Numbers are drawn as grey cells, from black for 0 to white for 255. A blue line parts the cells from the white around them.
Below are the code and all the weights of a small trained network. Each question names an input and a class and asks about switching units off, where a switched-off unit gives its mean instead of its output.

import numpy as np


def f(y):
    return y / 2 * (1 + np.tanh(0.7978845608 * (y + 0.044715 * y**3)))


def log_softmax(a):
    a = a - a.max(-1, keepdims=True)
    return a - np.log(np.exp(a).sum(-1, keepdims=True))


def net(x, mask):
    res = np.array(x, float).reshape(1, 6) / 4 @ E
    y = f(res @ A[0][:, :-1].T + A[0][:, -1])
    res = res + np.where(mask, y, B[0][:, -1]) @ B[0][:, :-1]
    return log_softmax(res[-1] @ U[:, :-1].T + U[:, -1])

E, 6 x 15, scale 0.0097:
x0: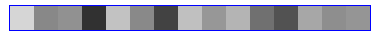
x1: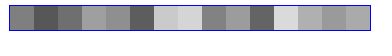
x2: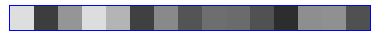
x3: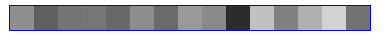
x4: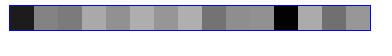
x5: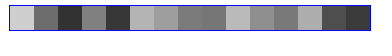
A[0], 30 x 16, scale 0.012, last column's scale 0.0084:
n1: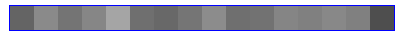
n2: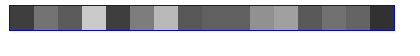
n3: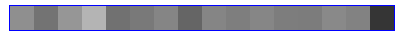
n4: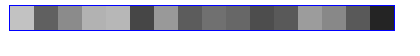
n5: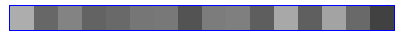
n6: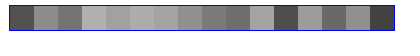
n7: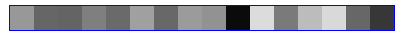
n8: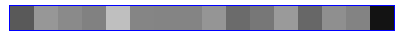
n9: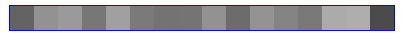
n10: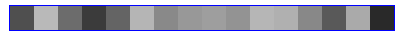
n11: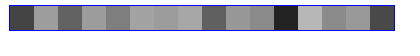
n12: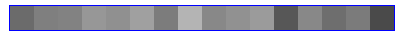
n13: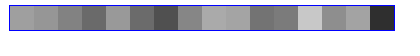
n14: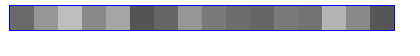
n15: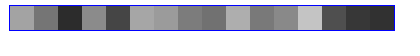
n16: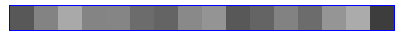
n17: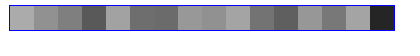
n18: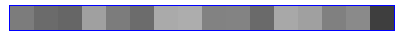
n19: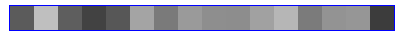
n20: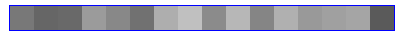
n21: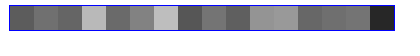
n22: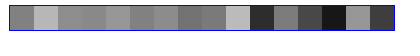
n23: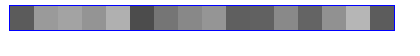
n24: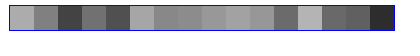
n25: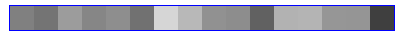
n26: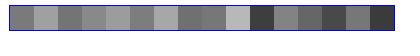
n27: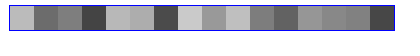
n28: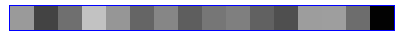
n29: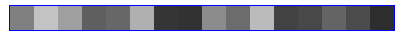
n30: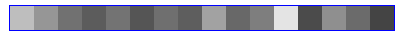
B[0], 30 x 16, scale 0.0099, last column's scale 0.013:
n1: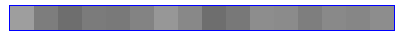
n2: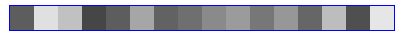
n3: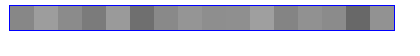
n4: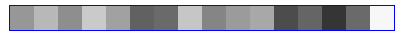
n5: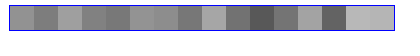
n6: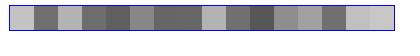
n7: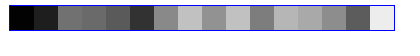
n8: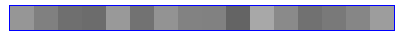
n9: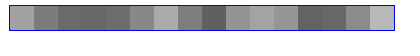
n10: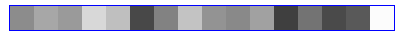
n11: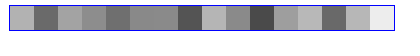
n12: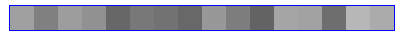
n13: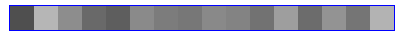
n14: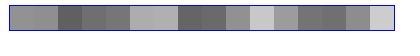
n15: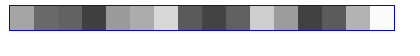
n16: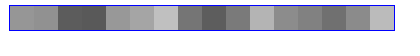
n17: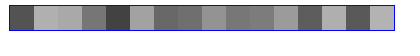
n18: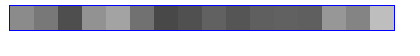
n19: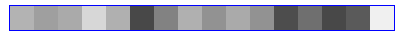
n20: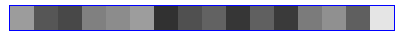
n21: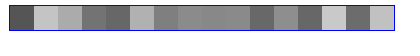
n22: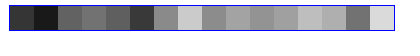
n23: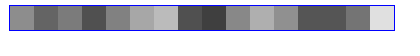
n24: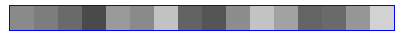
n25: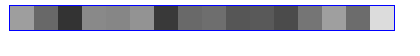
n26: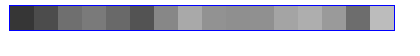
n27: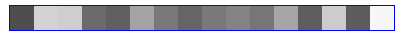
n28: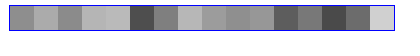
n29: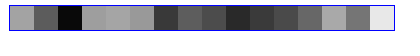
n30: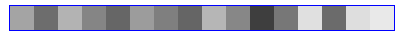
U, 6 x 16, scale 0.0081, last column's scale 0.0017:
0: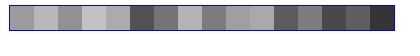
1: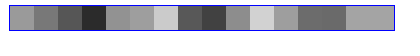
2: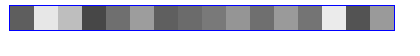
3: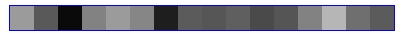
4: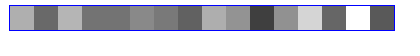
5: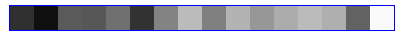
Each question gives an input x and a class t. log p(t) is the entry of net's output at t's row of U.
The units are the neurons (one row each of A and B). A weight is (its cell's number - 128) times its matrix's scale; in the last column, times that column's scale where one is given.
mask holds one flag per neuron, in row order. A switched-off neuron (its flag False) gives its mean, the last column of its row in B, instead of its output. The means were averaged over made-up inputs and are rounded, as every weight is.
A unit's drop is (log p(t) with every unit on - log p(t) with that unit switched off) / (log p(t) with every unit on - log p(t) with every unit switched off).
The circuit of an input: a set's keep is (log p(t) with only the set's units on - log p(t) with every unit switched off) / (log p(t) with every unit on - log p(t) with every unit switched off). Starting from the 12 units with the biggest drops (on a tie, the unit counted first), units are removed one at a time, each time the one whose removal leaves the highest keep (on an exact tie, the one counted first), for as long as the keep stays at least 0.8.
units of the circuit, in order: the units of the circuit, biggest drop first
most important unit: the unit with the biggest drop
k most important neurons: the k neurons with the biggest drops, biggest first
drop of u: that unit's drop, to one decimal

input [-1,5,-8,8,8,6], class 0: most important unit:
n10
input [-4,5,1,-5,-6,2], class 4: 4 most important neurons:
[n30; n29; n5; n7]
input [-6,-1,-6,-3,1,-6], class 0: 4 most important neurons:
[n10; n19; n15; n27]
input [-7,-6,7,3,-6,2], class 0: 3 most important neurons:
[n4; n28; n27]
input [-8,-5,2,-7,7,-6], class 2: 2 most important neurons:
[n2; n21]
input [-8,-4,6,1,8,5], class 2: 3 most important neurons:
[n2; n21; n30]
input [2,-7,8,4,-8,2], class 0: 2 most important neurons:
[n4; n28]
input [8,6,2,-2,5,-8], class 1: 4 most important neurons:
[n23; n14; n16; n2]
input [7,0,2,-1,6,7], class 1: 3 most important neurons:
[n15; n24; n2]
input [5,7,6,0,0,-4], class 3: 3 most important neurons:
[n25; n20; n10]
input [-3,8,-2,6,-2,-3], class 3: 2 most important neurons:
[n20; n25]
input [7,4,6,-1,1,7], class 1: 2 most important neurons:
[n15; n24]
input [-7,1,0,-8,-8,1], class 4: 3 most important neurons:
[n30; n5; n7]
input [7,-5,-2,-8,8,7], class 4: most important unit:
n11
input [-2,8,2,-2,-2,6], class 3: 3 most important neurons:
[n20; n25; n18]
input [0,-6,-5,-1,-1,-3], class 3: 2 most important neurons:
[n29; n4]
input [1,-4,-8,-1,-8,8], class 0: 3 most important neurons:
[n10; n19; n23]
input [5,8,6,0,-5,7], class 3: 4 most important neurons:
[n25; n20; n18; n23]
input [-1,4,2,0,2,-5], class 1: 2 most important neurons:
[n29; n23]
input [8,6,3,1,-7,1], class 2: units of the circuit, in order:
[n27]
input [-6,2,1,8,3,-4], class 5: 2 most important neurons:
[n7; n27]
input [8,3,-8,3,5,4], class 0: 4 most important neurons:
[n10; n19; n2; n21]
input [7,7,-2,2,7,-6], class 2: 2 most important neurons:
[n27; n15]
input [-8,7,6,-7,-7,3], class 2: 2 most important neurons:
[n2; n21]
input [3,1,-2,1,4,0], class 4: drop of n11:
0.2
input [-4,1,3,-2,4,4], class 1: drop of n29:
-0.1
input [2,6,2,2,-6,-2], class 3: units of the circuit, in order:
[n25]
